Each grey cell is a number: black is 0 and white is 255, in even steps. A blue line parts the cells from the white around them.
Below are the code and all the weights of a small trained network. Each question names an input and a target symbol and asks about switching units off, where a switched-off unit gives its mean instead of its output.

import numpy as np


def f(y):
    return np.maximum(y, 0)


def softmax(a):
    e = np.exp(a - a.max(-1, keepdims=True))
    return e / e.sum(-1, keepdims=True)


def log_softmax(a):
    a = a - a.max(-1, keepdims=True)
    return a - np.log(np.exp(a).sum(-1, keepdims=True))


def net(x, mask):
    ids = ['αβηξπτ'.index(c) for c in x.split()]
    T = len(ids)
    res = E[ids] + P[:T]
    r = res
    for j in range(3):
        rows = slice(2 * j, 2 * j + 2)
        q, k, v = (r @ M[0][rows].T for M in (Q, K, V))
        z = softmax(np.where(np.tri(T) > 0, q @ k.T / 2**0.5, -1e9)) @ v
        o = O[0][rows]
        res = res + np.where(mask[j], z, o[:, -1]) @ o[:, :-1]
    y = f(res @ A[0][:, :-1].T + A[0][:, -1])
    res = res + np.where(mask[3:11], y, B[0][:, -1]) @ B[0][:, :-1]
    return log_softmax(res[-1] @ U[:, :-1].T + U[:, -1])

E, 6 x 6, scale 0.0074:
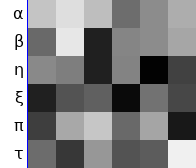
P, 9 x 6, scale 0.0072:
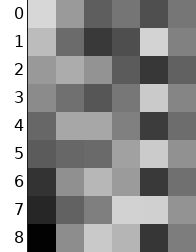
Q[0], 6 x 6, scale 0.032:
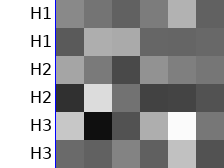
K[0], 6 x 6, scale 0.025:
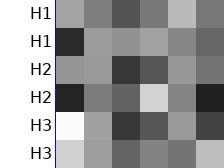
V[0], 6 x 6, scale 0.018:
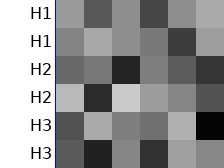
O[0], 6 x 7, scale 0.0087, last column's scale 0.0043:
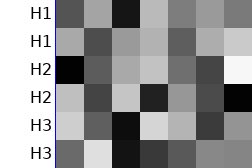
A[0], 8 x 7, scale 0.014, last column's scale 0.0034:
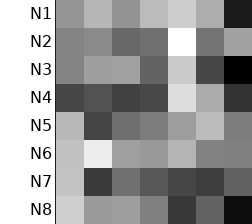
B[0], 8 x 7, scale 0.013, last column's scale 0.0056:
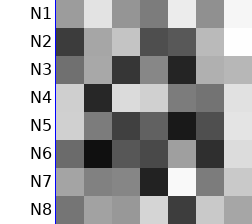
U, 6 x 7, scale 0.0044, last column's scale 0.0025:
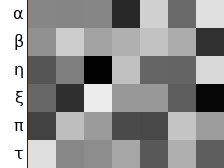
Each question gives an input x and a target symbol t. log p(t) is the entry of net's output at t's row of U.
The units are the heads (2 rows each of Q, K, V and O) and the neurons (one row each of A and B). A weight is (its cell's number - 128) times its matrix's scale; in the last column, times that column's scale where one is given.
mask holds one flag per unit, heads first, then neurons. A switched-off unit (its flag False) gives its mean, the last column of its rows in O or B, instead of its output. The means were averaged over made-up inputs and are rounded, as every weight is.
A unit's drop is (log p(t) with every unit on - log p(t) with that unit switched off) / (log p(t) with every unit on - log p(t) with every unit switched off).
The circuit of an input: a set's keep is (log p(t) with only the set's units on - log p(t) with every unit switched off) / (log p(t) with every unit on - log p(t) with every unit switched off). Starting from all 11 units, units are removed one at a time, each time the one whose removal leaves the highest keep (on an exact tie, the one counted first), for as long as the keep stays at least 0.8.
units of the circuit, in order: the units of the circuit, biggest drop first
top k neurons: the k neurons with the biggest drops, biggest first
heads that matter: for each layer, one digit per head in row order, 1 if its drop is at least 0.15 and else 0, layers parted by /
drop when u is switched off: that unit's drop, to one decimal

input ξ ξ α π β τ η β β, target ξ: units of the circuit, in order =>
[H1, H3]
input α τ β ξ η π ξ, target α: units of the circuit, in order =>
[H2, N7, H3]
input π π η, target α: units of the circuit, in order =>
[N7, H3]
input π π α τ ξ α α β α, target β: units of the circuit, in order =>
[N1, H2, H3]
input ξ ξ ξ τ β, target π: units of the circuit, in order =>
[H3]
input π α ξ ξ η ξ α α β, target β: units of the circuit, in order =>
[H2, N1, H3]
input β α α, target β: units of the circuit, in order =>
[H2, N1, H3]
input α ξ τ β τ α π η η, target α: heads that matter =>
101
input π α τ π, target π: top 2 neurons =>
[N3, N2]
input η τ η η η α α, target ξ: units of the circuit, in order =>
[H2, H3]
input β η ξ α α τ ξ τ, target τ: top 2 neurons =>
[N5, N4]
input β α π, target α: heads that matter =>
001
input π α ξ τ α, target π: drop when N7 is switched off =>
0.0
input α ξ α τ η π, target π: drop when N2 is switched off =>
0.1
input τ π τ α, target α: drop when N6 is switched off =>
0.9
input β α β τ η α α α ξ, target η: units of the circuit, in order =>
[H3]
